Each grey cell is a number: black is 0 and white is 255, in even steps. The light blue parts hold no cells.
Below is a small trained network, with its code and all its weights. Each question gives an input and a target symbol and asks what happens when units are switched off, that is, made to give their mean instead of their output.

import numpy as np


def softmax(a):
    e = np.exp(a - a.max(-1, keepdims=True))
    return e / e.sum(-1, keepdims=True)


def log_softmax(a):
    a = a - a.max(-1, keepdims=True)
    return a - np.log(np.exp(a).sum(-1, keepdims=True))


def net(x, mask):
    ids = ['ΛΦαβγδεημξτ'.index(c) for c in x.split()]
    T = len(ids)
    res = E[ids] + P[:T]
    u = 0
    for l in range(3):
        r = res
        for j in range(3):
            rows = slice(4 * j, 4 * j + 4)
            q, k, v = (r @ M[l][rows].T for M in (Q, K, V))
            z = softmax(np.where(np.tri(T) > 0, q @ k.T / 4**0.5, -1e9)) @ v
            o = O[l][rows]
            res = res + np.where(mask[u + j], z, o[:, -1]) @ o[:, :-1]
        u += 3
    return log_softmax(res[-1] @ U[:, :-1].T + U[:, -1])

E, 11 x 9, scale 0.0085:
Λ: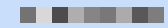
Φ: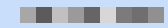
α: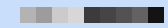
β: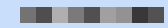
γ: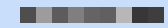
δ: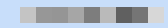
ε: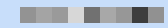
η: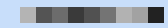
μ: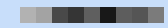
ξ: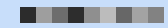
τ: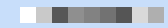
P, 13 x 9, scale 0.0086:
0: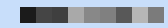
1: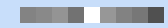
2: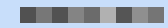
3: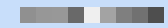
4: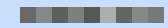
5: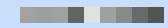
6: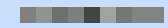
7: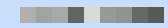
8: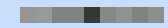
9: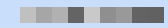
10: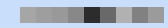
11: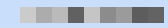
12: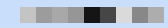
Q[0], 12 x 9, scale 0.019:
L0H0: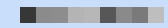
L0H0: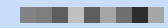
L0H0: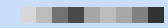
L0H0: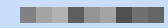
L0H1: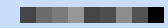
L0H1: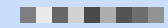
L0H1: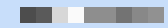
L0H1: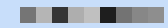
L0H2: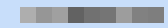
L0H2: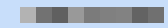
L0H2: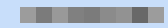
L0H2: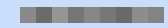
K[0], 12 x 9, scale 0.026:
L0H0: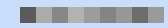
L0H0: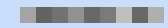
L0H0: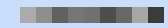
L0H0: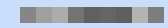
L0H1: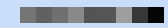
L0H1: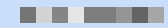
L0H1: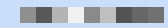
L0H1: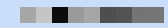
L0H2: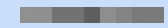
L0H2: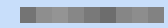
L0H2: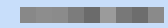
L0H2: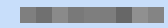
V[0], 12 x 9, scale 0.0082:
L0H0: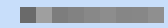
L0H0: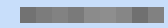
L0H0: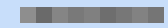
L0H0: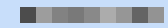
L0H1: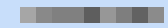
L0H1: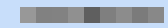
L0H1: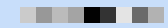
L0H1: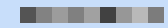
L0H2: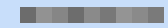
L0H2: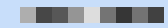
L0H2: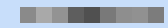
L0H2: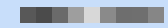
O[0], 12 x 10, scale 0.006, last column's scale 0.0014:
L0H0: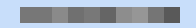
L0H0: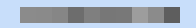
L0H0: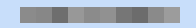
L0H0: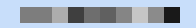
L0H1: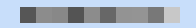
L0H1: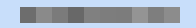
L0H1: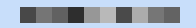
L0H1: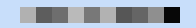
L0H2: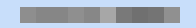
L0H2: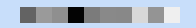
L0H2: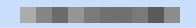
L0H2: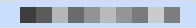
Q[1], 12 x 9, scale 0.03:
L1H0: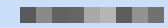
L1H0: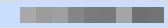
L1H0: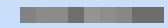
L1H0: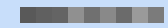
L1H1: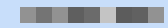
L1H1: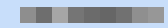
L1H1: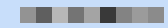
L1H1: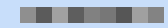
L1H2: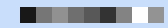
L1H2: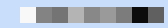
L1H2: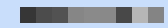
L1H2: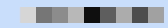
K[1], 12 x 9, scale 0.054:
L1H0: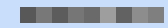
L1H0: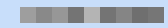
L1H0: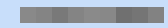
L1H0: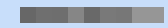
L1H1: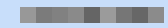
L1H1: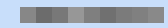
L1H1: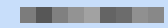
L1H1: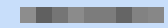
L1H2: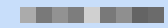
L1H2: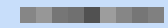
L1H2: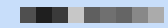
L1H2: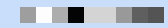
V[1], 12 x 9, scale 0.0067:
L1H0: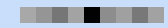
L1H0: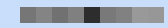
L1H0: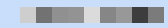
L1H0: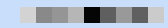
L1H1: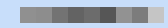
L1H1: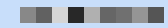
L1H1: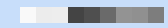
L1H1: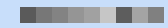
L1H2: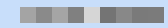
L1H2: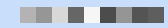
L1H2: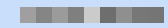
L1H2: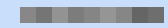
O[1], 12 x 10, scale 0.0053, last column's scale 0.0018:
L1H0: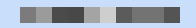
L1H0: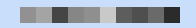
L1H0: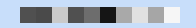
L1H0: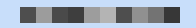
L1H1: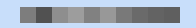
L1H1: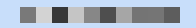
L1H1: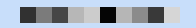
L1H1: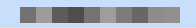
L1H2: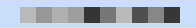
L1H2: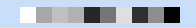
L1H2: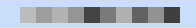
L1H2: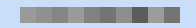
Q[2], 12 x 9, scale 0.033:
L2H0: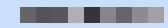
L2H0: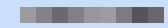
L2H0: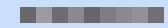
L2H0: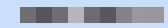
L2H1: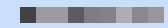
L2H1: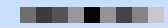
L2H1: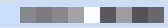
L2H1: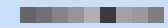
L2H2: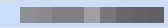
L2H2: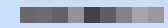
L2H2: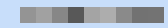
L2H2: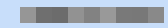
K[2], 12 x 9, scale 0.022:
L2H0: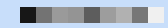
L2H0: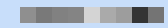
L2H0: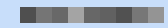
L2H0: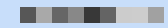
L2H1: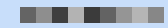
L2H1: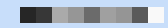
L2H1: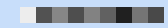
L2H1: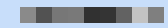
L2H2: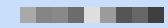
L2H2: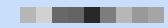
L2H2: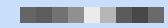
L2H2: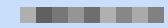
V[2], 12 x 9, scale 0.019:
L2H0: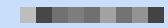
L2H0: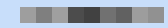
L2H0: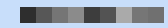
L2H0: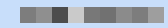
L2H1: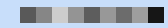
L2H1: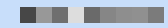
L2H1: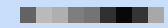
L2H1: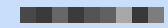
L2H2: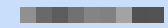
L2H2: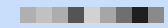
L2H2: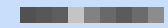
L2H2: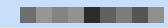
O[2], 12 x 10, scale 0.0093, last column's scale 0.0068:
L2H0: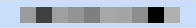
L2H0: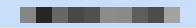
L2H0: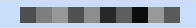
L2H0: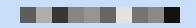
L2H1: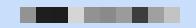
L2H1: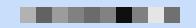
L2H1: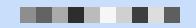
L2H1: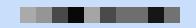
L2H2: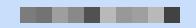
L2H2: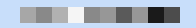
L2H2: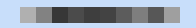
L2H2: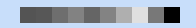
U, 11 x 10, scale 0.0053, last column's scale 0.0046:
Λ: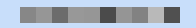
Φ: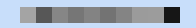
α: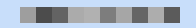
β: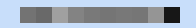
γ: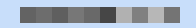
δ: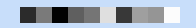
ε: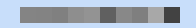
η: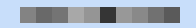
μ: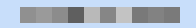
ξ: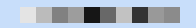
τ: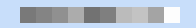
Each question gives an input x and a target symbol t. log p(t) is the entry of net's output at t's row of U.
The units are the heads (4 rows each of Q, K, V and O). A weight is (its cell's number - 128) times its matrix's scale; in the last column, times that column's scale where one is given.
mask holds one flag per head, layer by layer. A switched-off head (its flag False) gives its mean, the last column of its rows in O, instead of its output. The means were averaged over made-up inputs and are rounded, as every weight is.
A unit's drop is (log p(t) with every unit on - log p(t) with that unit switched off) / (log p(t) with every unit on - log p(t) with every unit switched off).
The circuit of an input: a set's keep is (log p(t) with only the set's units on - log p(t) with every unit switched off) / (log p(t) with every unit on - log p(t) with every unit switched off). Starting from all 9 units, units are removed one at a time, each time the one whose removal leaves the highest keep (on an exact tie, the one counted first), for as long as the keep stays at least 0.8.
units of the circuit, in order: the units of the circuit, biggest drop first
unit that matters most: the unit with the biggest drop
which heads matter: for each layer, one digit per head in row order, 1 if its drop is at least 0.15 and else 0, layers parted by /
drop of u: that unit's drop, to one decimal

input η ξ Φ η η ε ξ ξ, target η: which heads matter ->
010 / 000 / 010
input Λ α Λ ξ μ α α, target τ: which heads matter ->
010 / 001 / 001
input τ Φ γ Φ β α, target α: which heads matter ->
000 / 000 / 010
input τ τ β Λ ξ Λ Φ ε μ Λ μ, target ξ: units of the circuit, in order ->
[L1H2]
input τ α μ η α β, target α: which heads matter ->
001 / 100 / 010
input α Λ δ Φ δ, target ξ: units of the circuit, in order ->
[L1H2; L0H1]
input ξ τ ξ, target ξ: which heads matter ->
011 / 101 / 000
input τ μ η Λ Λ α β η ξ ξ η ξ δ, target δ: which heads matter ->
010 / 000 / 000
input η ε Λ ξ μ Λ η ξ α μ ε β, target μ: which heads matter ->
011 / 000 / 010
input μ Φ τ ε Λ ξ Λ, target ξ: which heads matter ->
010 / 101 / 000
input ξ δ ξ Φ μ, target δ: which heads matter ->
011 / 101 / 000
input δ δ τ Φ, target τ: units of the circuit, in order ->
[L2H1; L2H0]
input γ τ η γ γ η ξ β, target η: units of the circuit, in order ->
[L2H1; L0H2]
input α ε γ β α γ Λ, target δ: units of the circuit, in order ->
[L0H1; L1H0; L2H2]
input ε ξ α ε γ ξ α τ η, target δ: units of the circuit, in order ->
[L0H1; L1H0]
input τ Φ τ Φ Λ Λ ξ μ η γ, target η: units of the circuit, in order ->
[L2H1; L1H0; L0H2]
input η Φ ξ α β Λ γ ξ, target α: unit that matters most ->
L2H1
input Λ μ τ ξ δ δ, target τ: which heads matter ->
001 / 100 / 110
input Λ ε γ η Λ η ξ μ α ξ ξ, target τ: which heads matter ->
000 / 101 / 001
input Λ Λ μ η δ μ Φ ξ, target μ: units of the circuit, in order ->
[L2H1; L0H2]
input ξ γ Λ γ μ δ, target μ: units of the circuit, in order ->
[L2H1]
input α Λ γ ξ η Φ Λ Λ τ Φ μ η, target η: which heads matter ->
011 / 000 / 010
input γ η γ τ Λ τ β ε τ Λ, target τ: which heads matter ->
000 / 000 / 110
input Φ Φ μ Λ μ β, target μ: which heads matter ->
000 / 000 / 010
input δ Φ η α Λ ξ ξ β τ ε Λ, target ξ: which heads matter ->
011 / 101 / 000
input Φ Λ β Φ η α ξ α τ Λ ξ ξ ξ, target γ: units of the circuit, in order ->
[L1H0; L2H0; L2H2]
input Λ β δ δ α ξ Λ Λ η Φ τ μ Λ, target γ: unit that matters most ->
L0H2
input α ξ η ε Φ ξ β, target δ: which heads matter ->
010 / 101 / 000
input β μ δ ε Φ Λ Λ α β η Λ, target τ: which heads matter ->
011 / 001 / 001
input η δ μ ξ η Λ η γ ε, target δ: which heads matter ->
010 / 001 / 000
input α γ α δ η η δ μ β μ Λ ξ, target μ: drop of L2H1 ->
1.2
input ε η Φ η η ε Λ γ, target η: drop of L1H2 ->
0.0
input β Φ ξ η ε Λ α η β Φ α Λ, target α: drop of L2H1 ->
0.9
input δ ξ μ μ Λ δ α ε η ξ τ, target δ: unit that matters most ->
L0H1
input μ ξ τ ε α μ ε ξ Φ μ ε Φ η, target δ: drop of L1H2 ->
0.1
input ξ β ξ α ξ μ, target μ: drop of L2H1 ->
1.2
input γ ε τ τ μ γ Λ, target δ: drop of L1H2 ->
0.3
